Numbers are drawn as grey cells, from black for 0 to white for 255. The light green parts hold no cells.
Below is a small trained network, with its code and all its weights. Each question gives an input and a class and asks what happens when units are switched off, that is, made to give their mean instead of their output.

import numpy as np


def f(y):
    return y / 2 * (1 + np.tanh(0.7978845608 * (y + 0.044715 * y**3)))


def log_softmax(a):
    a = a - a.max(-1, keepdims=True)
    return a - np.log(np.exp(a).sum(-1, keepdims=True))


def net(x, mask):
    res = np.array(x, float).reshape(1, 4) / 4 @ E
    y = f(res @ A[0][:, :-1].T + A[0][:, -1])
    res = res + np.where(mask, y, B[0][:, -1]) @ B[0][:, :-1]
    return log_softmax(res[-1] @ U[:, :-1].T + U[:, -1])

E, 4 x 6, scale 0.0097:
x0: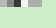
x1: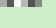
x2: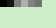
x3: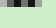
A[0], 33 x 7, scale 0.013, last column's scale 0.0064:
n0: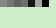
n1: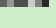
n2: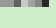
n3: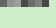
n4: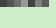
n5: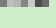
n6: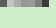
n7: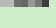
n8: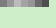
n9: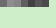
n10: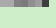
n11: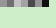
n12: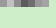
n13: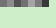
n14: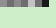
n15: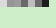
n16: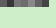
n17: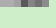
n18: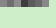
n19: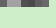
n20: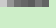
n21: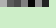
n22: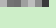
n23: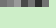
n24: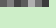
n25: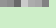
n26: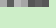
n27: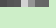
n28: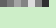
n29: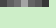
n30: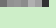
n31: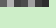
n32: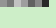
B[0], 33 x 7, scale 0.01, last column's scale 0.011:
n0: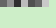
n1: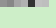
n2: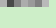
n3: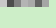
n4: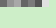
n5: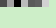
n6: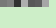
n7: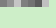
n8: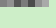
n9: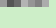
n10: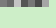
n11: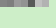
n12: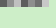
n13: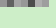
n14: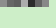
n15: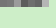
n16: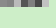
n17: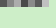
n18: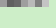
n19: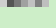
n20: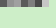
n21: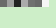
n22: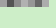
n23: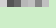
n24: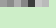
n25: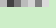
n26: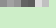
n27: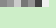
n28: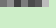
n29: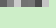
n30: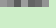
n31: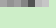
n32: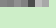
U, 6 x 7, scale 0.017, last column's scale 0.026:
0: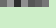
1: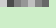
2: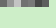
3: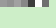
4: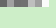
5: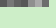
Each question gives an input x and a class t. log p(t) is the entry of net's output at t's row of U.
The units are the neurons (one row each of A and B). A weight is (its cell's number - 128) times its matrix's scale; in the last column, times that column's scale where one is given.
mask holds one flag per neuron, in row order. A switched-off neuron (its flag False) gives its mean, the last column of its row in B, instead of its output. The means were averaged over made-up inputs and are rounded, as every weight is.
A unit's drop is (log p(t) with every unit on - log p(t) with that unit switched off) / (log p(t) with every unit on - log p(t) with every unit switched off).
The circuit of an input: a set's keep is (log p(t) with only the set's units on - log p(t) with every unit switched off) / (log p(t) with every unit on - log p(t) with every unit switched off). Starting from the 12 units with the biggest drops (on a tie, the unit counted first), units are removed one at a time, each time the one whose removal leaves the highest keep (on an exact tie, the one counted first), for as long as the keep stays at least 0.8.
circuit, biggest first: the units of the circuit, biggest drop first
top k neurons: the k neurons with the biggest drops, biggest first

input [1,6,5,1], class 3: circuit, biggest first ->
(n26)
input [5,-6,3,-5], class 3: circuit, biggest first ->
(n1; n24)
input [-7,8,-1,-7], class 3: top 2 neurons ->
(n26; n32)
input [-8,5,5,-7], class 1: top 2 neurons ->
(n23; n19)
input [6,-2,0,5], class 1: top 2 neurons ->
(n25; n5)
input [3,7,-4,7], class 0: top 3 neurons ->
(n21; n0; n20)
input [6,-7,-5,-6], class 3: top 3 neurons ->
(n1; n31; n24)
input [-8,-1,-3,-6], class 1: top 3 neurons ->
(n23; n19; n3)
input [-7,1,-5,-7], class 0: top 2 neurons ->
(n5; n6)
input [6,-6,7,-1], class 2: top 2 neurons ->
(n27; n29)
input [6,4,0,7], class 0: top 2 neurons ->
(n21; n0)
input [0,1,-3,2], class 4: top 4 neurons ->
(n27; n29; n4; n16)
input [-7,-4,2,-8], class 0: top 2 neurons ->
(n5; n28)
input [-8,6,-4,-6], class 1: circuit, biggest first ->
(n23)
